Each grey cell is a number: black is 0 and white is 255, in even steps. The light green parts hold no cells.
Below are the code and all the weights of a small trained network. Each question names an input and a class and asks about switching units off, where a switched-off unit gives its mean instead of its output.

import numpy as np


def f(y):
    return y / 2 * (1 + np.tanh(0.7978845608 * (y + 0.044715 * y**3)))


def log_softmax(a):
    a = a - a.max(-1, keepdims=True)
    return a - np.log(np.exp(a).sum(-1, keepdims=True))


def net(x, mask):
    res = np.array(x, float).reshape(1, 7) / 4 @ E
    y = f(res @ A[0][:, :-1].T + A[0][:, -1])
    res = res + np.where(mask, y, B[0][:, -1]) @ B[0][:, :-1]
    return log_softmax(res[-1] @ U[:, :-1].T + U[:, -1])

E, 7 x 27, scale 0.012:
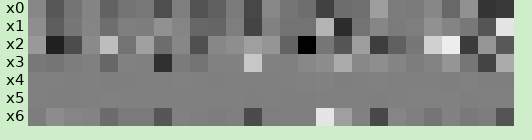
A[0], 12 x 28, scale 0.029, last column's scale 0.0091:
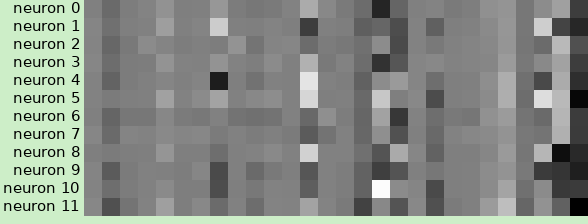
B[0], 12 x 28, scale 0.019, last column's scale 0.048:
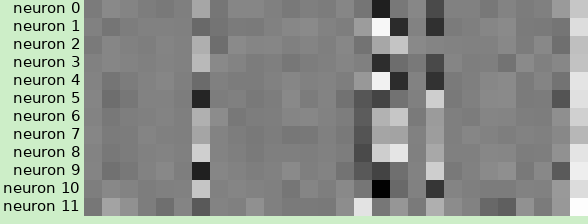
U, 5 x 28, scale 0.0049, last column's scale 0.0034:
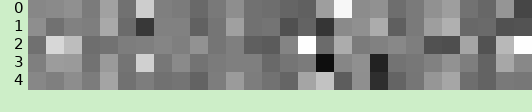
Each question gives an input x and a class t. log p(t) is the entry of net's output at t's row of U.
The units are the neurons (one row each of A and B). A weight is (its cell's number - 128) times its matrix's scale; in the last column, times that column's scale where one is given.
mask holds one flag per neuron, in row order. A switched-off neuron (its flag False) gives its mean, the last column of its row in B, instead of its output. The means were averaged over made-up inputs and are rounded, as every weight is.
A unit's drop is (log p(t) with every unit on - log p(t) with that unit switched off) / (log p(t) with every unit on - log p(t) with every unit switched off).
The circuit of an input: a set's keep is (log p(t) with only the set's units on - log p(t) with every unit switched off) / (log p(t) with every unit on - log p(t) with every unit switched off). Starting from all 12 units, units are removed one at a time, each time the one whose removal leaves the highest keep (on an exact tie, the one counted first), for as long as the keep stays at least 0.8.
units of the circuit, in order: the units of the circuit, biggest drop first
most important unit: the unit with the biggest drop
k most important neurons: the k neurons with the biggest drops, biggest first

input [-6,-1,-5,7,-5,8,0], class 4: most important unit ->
neuron 9
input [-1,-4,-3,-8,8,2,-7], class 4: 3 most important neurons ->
(neuron 1; neuron 10; neuron 11)
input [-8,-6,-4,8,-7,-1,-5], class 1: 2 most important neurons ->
(neuron 5; neuron 1)
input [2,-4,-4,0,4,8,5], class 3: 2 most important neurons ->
(neuron 11; neuron 9)
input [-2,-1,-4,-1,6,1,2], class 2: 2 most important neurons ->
(neuron 9; neuron 8)
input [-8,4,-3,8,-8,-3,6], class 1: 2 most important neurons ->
(neuron 5; neuron 1)
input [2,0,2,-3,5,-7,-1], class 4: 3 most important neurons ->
(neuron 5; neuron 1; neuron 10)
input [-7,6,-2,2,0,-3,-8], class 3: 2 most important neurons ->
(neuron 9; neuron 3)
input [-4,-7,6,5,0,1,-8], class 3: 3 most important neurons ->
(neuron 0; neuron 3; neuron 6)
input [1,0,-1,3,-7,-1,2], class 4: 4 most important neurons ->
(neuron 11; neuron 9; neuron 10; neuron 5)
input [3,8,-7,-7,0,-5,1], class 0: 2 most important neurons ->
(neuron 11; neuron 4)
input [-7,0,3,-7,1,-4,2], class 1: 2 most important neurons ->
(neuron 5; neuron 4)
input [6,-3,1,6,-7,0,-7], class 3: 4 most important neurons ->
(neuron 0; neuron 5; neuron 3; neuron 1)
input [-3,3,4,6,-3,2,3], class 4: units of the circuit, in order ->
(neuron 4)
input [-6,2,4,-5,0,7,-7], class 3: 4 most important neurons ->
(neuron 3; neuron 0; neuron 9; neuron 4)
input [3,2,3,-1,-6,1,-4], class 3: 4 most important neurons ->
(neuron 5; neuron 0; neuron 3; neuron 8)
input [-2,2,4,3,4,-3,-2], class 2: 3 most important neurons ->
(neuron 11; neuron 9; neuron 1)
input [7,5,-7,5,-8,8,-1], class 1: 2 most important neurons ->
(neuron 11; neuron 8)
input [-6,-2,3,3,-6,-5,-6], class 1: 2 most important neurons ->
(neuron 5; neuron 10)
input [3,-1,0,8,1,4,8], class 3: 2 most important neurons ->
(neuron 10; neuron 1)
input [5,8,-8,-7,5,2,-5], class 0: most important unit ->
neuron 11
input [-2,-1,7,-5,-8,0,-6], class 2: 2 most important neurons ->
(neuron 11; neuron 10)
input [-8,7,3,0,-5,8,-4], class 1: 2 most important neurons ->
(neuron 5; neuron 8)
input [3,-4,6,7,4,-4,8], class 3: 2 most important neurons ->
(neuron 10; neuron 1)
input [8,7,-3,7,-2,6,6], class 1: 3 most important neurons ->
(neuron 9; neuron 8; neuron 1)
